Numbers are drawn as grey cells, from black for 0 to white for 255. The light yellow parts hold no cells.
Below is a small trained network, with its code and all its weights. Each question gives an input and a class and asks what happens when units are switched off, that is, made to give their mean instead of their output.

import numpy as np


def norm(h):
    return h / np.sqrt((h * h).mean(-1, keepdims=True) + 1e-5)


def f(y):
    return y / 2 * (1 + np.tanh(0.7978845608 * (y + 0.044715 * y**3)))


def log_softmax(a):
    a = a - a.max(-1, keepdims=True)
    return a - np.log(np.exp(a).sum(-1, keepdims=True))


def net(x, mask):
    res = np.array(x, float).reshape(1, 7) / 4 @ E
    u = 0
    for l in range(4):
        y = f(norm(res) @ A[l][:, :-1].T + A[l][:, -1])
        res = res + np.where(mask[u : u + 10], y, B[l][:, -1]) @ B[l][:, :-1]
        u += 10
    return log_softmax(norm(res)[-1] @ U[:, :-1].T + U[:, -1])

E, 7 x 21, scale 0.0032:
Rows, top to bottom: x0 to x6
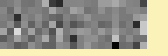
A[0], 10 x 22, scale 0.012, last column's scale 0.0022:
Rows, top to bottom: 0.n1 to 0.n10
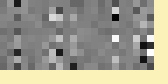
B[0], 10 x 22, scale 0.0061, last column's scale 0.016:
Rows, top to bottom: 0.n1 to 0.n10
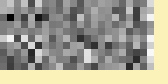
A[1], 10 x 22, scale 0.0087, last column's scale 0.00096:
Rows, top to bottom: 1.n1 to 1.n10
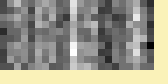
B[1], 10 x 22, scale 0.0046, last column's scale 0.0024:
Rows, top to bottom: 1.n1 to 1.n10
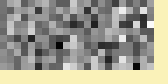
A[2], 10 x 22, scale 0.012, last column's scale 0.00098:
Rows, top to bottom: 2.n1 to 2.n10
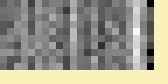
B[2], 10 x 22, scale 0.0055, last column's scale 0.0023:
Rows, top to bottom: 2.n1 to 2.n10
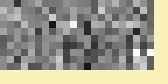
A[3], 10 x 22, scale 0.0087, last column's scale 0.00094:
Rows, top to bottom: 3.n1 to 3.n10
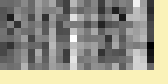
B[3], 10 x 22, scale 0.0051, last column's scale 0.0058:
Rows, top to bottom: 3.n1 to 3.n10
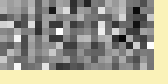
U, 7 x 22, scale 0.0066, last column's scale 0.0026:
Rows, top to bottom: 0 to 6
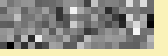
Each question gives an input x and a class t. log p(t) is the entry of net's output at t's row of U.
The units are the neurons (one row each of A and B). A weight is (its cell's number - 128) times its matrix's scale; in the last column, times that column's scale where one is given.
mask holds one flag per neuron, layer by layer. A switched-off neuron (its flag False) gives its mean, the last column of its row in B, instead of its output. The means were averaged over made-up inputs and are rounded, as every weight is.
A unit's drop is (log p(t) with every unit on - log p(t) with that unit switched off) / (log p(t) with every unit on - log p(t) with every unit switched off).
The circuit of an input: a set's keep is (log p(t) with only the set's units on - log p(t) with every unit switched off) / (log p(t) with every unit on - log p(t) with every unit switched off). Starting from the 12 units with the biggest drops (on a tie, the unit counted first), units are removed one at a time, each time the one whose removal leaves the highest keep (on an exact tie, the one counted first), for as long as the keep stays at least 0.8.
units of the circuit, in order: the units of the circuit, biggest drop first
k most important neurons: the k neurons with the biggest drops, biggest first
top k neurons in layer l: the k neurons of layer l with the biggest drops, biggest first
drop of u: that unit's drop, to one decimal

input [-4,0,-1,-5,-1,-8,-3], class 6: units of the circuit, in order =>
0.n3
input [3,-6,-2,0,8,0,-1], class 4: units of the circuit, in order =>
0.n9, 0.n8
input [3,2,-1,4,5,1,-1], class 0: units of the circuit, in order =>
0.n8, 0.n2
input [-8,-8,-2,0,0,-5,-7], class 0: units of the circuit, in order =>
0.n6, 0.n3, 0.n8
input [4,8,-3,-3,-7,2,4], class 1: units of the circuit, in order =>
0.n7, 0.n10
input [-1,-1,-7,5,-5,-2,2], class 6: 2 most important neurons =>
0.n3, 0.n6
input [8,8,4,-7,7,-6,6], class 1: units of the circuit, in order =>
0.n6, 0.n3, 0.n9
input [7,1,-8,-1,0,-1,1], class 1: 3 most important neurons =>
0.n3, 0.n7, 0.n10
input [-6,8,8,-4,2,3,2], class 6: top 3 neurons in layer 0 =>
0.n3, 0.n1, 0.n2
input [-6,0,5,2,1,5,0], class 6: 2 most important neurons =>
0.n10, 0.n6
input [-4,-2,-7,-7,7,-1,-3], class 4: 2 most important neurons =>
0.n8, 2.n8
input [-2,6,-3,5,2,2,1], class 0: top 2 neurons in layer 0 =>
0.n2, 0.n9
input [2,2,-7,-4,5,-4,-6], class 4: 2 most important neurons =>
0.n7, 0.n8
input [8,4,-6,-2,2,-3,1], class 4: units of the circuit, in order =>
0.n7
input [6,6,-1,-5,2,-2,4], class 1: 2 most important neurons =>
0.n6, 0.n3
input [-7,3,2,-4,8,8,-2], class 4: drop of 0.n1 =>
0.2
